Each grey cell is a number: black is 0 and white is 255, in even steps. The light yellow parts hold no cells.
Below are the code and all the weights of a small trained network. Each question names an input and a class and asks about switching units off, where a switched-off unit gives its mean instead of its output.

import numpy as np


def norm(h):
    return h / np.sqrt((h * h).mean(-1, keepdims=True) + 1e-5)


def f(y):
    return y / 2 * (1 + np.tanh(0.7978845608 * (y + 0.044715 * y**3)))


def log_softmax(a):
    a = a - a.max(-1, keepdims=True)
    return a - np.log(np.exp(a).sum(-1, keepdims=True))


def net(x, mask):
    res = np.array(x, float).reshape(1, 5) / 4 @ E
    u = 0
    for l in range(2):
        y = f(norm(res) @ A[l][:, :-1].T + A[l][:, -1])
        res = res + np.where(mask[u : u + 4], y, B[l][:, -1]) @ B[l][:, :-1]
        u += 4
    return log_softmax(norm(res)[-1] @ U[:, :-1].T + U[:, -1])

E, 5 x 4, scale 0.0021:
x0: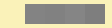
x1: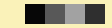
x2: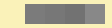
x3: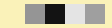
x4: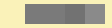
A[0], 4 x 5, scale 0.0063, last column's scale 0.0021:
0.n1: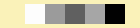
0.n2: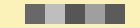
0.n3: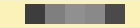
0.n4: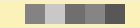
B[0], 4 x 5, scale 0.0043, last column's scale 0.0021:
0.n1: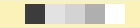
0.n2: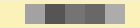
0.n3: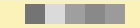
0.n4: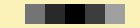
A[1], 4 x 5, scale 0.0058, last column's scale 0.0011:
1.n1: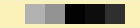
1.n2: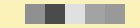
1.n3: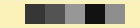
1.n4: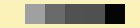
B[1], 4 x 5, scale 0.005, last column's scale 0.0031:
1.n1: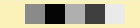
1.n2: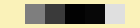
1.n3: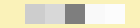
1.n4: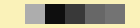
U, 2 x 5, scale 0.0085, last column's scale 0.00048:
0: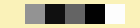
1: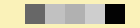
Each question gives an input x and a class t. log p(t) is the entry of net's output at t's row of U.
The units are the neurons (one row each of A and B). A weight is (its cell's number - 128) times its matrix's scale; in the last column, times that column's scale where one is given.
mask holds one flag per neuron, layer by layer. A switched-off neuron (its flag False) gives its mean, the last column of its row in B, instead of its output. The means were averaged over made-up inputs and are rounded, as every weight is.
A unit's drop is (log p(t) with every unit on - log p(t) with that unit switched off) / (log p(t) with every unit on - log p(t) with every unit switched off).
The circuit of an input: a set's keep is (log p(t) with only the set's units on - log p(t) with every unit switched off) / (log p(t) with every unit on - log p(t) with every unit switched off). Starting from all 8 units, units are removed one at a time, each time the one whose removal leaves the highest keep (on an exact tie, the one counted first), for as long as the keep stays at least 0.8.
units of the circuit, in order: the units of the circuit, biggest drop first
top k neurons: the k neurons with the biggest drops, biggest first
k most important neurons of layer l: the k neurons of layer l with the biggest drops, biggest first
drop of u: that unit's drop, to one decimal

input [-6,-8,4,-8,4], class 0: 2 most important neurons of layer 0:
(0.n4; 0.n2)
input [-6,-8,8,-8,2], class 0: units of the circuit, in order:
(0.n4; 1.n1)
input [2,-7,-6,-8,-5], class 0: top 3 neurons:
(0.n4; 1.n3; 1.n1)
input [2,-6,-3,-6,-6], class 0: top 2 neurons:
(0.n4; 1.n3)
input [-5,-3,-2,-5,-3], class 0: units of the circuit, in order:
(0.n4)
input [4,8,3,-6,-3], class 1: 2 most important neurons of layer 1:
(1.n3; 1.n2)
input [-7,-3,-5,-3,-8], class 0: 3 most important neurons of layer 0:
(0.n4; 0.n2; 0.n3)
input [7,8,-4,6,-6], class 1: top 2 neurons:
(1.n3; 1.n1)
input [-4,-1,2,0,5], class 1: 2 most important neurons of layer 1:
(1.n1; 1.n2)
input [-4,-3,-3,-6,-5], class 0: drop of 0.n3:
0.0
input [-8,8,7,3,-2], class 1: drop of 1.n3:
0.2
